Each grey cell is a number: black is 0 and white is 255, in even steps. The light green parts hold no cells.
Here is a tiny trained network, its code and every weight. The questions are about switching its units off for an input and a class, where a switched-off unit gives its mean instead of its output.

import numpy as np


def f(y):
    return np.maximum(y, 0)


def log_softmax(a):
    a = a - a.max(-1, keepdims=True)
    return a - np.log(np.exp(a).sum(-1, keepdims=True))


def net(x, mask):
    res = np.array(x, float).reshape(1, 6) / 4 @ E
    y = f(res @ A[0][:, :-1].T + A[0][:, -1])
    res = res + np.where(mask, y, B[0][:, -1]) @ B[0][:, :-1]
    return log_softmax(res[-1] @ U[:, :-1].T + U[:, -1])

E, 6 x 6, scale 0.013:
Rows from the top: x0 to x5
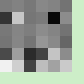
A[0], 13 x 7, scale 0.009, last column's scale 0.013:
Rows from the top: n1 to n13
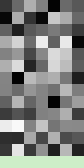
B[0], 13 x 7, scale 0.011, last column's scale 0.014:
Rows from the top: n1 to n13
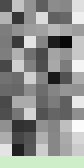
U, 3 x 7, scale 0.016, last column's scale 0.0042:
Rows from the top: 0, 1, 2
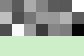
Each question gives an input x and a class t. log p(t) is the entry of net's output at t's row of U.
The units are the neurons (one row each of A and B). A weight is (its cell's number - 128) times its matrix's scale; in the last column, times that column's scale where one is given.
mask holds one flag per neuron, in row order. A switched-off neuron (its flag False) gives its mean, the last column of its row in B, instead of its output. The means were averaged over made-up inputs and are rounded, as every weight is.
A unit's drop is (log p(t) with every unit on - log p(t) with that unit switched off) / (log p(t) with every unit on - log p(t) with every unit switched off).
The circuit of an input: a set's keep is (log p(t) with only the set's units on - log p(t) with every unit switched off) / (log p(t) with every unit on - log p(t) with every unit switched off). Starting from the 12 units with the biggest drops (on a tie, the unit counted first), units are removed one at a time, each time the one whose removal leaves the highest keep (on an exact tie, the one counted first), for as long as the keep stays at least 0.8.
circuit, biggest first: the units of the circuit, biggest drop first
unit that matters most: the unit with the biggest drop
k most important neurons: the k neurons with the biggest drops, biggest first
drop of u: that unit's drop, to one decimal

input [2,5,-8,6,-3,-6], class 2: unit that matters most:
n1
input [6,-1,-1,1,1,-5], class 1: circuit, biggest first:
(n12; n4)
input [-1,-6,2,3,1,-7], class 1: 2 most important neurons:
(n12; n4)
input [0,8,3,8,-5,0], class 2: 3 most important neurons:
(n1; n9; n2)
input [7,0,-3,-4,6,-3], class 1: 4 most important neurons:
(n4; n9; n12; n7)
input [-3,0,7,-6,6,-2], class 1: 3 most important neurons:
(n4; n9; n7)
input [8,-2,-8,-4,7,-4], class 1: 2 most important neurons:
(n12; n4)
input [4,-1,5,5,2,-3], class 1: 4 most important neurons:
(n4; n9; n12; n7)
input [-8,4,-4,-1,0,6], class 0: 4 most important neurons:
(n4; n12; n9; n6)
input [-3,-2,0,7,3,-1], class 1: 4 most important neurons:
(n4; n9; n7; n1)
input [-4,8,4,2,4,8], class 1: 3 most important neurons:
(n13; n11; n7)
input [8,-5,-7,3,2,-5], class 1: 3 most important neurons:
(n12; n4; n9)
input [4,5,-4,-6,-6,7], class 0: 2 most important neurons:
(n4; n9)
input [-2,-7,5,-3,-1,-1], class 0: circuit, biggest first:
(n7)
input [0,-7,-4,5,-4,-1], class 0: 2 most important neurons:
(n7; n11)
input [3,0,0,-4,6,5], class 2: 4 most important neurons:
(n6; n5; n12; n13)
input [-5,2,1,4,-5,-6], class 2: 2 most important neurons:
(n1; n2)
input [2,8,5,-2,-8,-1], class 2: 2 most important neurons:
(n1; n9)
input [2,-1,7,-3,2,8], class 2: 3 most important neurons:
(n6; n13; n2)
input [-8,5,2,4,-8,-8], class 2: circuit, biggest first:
(n1)
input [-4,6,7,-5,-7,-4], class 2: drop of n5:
0.0
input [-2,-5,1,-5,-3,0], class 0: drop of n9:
-0.1
